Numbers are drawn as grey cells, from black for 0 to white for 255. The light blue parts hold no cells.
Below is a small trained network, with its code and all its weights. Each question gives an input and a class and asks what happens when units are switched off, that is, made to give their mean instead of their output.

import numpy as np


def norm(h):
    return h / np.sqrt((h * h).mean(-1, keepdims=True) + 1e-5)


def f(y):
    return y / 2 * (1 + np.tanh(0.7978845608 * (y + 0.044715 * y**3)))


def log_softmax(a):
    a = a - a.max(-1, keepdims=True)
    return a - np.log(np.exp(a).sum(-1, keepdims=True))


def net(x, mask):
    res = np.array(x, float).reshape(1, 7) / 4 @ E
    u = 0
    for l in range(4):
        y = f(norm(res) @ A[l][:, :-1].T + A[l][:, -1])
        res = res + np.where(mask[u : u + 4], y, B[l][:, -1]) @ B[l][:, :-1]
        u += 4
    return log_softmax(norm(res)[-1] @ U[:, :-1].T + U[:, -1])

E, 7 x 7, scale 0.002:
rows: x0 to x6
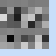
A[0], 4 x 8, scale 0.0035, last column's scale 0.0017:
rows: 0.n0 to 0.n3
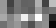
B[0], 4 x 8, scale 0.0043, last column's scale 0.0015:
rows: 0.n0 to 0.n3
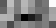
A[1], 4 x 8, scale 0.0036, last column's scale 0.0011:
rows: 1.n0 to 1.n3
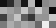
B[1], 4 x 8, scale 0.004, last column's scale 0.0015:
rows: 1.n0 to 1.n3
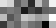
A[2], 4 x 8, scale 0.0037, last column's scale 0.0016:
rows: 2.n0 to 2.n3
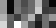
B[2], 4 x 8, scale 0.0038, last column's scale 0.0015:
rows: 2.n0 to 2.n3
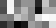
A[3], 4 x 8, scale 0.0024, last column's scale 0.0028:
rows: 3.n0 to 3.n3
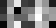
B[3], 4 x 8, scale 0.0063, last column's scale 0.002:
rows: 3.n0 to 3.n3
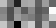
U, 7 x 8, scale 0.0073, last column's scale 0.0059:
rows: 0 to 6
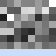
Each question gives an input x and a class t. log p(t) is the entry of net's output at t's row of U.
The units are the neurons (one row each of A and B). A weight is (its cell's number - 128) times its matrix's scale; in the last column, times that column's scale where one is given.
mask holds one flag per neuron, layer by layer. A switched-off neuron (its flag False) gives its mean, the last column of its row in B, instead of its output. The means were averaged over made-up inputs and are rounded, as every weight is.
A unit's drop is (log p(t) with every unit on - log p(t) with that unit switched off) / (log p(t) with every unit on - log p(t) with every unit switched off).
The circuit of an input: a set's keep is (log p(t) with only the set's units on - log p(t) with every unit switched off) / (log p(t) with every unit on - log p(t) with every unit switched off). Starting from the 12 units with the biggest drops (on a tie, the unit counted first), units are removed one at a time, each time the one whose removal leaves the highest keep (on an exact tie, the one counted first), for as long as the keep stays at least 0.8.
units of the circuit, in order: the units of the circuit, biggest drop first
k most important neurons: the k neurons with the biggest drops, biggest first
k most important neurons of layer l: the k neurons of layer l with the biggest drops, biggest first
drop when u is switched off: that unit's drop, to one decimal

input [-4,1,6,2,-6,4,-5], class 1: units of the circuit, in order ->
(2.n2)
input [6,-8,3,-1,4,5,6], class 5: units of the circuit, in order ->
(2.n3; 1.n0)
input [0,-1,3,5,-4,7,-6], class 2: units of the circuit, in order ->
(2.n1; 2.n0)
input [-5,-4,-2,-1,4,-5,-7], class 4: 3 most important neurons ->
(1.n0; 0.n0; 0.n1)
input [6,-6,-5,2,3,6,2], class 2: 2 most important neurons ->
(2.n1; 2.n2)
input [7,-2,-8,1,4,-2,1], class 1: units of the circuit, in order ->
(3.n3; 3.n0)
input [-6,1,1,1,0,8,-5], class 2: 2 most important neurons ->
(2.n1; 0.n2)
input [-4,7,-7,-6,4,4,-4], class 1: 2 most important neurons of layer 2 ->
(2.n3; 2.n1)
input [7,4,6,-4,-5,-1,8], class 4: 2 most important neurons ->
(0.n2; 1.n2)
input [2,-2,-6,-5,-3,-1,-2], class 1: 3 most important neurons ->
(3.n3; 3.n0; 3.n1)
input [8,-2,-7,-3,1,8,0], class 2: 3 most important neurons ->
(2.n1; 2.n0; 2.n2)
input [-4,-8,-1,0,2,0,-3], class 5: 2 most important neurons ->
(2.n3; 0.n2)
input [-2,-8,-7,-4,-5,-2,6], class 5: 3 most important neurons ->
(2.n3; 1.n0; 2.n2)
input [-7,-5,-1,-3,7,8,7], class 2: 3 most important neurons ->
(2.n1; 1.n0; 2.n0)
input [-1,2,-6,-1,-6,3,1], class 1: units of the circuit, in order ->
(3.n3)
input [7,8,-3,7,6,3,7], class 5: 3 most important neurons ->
(3.n1; 1.n0; 2.n2)
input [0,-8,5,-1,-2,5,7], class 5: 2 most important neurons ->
(2.n3; 1.n0)
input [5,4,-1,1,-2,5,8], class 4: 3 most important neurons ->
(0.n2; 2.n3; 1.n3)
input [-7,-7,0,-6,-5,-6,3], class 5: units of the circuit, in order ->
(2.n3; 0.n0; 1.n0; 1.n1)
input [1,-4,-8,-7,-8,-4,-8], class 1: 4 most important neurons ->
(3.n3; 3.n0; 0.n2; 1.n2)
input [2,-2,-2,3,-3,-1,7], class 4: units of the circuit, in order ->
(0.n2)
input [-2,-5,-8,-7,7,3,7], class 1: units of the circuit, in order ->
(3.n3; 3.n0)
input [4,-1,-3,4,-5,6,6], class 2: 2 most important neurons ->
(2.n1; 1.n0)
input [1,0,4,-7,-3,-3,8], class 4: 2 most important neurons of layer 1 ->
(1.n2; 1.n1)
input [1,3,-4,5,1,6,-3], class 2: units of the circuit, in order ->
(2.n1; 2.n0)
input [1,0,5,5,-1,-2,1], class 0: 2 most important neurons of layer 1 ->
(1.n2; 1.n3)
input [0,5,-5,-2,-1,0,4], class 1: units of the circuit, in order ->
(3.n3)
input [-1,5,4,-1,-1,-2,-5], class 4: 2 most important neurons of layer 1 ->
(1.n0; 1.n2)
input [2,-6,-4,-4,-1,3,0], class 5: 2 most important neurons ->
(2.n3; 2.n2)
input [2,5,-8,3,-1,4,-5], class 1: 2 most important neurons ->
(3.n3; 2.n3)
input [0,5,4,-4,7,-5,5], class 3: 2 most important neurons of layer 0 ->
(0.n0; 0.n1)
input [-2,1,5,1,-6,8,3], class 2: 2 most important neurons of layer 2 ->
(2.n1; 2.n0)
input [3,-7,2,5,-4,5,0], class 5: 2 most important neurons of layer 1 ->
(1.n3; 1.n2)
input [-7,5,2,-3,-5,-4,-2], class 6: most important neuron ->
(2.n3)
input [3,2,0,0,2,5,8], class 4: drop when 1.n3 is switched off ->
0.1
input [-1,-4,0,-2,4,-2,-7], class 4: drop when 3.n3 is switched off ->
0.0
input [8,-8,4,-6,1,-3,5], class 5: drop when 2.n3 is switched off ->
0.9
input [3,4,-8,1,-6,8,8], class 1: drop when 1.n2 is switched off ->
0.1
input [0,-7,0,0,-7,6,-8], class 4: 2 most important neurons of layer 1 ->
(1.n0; 1.n3)
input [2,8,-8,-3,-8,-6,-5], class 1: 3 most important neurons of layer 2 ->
(2.n3; 2.n1; 2.n0)
